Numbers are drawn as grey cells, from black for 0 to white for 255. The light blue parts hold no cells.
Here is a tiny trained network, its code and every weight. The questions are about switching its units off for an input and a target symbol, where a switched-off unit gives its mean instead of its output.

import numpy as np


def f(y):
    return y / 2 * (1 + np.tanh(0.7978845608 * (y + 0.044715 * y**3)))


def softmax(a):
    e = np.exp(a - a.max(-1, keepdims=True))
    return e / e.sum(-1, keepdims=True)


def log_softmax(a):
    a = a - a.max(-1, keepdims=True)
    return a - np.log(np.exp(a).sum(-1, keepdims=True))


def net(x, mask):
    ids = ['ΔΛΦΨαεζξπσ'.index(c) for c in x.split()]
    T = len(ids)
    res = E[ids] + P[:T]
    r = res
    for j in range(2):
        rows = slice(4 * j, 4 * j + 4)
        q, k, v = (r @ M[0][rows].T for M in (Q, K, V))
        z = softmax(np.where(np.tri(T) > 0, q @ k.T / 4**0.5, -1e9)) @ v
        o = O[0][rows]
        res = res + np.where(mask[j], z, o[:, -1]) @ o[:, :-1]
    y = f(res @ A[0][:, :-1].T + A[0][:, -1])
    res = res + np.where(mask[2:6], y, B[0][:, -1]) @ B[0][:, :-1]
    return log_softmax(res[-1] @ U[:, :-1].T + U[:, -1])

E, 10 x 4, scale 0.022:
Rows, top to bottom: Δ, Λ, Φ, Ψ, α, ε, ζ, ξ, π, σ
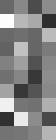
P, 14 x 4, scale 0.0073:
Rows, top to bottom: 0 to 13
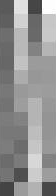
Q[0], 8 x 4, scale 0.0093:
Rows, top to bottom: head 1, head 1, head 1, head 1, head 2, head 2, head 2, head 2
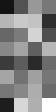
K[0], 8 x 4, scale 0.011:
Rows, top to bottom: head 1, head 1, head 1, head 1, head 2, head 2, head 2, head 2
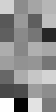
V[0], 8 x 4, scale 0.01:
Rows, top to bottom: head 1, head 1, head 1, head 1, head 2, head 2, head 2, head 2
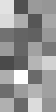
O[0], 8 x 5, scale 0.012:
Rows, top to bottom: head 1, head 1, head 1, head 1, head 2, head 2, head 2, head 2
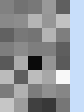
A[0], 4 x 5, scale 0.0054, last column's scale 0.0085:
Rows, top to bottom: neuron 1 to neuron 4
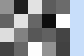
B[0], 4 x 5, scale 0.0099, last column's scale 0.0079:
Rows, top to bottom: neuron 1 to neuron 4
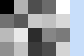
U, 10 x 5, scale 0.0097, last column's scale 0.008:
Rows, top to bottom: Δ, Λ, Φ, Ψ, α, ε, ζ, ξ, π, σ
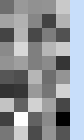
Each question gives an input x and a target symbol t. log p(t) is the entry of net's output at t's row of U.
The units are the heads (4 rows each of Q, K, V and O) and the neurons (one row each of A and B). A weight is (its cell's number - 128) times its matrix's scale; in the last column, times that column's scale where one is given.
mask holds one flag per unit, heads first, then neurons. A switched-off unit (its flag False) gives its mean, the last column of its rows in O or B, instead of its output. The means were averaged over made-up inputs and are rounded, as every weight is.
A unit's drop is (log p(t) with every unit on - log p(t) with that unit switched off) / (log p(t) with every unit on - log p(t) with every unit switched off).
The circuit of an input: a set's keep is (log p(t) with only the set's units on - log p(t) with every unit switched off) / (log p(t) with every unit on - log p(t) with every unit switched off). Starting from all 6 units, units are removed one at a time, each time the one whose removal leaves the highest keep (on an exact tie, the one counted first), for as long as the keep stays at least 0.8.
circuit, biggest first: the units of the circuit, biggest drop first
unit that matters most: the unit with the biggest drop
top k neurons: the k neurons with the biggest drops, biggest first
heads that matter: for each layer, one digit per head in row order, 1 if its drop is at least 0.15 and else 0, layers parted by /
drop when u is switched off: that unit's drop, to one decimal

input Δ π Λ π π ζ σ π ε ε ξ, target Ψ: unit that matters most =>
neuron 1
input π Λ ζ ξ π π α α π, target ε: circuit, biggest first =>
neuron 2; head 1; head 2
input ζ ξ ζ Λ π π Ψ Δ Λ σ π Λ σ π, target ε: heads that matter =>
10
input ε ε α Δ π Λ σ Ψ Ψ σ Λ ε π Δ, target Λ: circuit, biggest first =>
head 2; neuron 2
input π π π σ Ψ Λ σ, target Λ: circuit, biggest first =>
head 2; neuron 1; neuron 4; neuron 2
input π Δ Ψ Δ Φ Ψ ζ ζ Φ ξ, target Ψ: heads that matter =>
01
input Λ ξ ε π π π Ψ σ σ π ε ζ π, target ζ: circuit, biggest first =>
neuron 2; head 2; neuron 4
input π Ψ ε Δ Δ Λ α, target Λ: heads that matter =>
01
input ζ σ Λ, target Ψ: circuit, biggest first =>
head 2; neuron 2
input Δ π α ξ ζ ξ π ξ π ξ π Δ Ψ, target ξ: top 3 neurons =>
neuron 1; neuron 4; neuron 2
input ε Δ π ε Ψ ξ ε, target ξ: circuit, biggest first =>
neuron 1; neuron 4
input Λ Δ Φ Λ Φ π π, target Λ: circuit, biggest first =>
head 2; neuron 4
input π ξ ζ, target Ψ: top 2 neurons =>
neuron 4; neuron 1
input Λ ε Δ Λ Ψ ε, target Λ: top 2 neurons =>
neuron 1; neuron 2
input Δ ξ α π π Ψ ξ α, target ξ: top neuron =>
neuron 1
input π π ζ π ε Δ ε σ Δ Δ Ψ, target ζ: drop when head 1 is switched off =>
0.2
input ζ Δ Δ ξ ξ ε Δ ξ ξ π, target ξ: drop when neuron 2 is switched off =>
0.5
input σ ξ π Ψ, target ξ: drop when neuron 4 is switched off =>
0.2
